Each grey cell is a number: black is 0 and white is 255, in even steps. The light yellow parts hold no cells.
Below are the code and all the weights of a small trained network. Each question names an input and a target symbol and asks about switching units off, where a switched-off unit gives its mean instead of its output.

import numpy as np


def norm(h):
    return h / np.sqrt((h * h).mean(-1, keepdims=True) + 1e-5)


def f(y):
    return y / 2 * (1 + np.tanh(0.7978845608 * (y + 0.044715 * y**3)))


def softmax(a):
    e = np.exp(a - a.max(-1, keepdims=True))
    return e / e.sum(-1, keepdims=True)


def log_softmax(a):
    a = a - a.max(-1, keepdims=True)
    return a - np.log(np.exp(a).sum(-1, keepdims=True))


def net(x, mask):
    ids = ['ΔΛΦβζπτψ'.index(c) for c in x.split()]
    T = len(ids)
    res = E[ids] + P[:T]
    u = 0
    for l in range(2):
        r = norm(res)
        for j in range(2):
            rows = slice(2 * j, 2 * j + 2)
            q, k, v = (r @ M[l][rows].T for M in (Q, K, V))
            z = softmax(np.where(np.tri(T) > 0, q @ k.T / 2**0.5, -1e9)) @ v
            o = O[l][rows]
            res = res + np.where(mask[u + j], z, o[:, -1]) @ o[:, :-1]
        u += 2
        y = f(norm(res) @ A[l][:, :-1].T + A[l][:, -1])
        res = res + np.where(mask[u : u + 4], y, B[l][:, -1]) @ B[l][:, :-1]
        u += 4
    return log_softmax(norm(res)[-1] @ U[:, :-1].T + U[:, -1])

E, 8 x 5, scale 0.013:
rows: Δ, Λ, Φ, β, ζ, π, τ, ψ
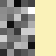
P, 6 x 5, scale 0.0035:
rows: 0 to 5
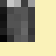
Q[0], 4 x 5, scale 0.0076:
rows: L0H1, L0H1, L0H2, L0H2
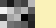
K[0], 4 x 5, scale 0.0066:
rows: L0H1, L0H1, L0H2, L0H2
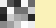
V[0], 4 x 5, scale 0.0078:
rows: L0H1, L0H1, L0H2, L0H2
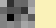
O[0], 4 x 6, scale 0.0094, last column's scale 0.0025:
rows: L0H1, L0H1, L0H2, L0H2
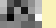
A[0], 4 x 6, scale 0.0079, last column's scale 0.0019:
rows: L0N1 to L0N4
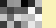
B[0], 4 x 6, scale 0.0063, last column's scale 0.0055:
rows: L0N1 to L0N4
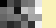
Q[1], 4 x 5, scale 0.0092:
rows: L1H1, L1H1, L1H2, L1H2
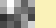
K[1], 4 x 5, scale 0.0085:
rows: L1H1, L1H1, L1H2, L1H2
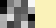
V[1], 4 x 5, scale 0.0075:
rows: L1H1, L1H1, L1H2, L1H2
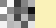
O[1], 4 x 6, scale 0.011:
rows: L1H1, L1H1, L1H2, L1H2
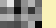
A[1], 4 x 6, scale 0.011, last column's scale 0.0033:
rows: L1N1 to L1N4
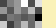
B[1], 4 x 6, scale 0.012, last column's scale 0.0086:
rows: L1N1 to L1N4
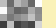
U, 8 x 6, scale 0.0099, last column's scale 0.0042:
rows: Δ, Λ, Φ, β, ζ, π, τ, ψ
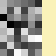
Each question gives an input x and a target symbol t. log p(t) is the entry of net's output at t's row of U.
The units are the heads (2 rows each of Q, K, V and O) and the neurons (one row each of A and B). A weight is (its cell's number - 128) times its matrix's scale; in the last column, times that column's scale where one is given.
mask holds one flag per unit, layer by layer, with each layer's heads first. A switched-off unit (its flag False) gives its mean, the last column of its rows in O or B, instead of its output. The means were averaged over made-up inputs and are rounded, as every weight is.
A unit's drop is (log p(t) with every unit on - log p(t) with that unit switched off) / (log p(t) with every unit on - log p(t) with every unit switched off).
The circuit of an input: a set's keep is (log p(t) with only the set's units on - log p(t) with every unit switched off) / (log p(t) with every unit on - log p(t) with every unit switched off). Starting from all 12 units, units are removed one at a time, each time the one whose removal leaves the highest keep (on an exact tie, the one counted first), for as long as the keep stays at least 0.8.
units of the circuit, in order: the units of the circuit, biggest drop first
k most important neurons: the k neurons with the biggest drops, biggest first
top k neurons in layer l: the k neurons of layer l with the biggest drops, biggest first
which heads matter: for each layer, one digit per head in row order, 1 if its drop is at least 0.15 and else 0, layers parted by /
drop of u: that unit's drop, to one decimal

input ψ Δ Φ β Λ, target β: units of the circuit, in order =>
L0H1
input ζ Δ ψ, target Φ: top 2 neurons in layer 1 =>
L1N4, L1N3
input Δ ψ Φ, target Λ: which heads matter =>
11 / 10
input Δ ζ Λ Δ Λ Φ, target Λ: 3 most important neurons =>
L1N4, L1N1, L1N2
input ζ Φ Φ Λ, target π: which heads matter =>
00 / 10
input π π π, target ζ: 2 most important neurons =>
L0N4, L0N1
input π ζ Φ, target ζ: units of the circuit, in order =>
L0H1, L1H1
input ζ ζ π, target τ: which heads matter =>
01 / 00
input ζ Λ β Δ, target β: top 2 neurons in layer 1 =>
L1N4, L1N3
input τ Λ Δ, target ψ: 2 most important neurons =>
L1N4, L0N1
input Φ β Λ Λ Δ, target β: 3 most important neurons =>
L1N4, L1N3, L0N4
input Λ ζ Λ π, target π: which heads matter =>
01 / 11
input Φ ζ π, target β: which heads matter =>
01 / 01
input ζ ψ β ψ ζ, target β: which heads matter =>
11 / 00
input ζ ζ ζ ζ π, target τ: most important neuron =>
L1N4
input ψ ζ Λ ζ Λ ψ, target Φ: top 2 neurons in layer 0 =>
L0N1, L0N4
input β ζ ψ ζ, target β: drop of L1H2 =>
0.1
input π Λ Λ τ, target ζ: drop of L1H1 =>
0.8
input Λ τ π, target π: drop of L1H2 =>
0.2
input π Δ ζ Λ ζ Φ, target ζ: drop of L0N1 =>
0.1
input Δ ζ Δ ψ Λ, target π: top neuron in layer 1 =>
L1N1
